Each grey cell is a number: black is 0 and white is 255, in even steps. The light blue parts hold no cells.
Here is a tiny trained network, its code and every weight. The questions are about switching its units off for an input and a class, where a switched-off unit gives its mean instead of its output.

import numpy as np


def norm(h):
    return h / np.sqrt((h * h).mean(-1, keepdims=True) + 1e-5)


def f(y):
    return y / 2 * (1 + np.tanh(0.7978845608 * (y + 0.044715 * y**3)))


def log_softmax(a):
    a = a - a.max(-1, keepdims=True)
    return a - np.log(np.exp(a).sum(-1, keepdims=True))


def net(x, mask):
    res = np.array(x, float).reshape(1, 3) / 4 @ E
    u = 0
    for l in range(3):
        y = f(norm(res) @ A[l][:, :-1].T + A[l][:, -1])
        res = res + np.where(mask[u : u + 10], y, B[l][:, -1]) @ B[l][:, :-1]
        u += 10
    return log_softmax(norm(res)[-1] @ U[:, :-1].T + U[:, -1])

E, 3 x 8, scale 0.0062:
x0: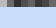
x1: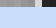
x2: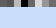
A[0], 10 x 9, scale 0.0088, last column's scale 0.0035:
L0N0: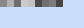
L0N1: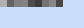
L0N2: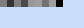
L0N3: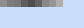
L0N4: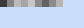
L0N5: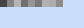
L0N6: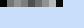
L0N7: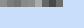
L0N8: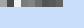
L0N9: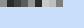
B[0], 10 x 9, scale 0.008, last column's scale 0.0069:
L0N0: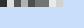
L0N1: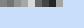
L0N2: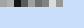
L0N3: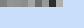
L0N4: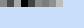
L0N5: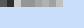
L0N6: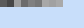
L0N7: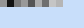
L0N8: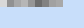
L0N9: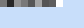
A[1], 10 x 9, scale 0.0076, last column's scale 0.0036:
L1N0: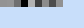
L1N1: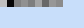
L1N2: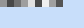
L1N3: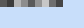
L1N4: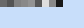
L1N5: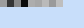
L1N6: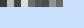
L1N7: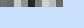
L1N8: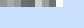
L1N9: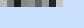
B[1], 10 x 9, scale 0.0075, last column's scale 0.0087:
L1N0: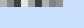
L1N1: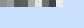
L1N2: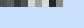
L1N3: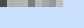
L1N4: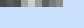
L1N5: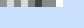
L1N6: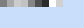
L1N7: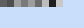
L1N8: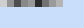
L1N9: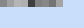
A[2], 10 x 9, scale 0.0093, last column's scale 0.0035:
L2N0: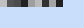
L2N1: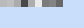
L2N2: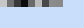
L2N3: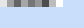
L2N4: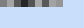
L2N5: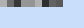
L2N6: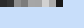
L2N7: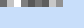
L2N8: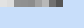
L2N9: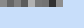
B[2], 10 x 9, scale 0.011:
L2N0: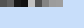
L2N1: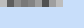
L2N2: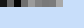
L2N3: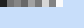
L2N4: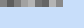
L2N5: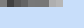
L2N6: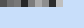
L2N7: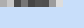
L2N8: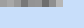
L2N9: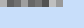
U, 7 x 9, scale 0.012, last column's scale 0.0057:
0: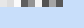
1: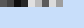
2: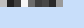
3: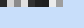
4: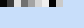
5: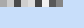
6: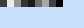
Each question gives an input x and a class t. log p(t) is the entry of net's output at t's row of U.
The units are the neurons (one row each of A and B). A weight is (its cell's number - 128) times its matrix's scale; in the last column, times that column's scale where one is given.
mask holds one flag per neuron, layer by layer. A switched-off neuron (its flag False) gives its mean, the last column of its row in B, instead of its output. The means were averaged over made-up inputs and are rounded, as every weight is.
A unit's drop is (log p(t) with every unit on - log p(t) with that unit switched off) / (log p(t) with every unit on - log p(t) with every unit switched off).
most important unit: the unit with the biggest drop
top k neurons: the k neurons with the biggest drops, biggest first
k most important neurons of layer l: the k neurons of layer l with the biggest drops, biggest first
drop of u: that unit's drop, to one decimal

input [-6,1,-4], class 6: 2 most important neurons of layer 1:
(L1N7 L1N5)
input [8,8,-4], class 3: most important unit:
L0N9
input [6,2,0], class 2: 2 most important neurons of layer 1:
(L1N9 L1N5)
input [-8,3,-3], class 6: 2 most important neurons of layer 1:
(L1N7 L1N6)
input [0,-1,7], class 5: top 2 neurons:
(L1N5 L0N9)
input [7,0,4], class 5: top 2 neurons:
(L1N0 L0N2)
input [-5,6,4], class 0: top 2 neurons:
(L1N5 L0N9)
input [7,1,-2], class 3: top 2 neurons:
(L0N4 L1N9)
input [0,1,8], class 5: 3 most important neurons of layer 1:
(L1N5 L1N8 L1N0)
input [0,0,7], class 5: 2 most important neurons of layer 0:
(L0N9 L0N2)
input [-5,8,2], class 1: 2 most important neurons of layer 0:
(L0N5 L0N6)
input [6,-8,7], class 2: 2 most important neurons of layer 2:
(L2N3 L2N9)
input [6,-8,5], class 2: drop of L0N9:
0.4
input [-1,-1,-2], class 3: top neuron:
(L0N0)
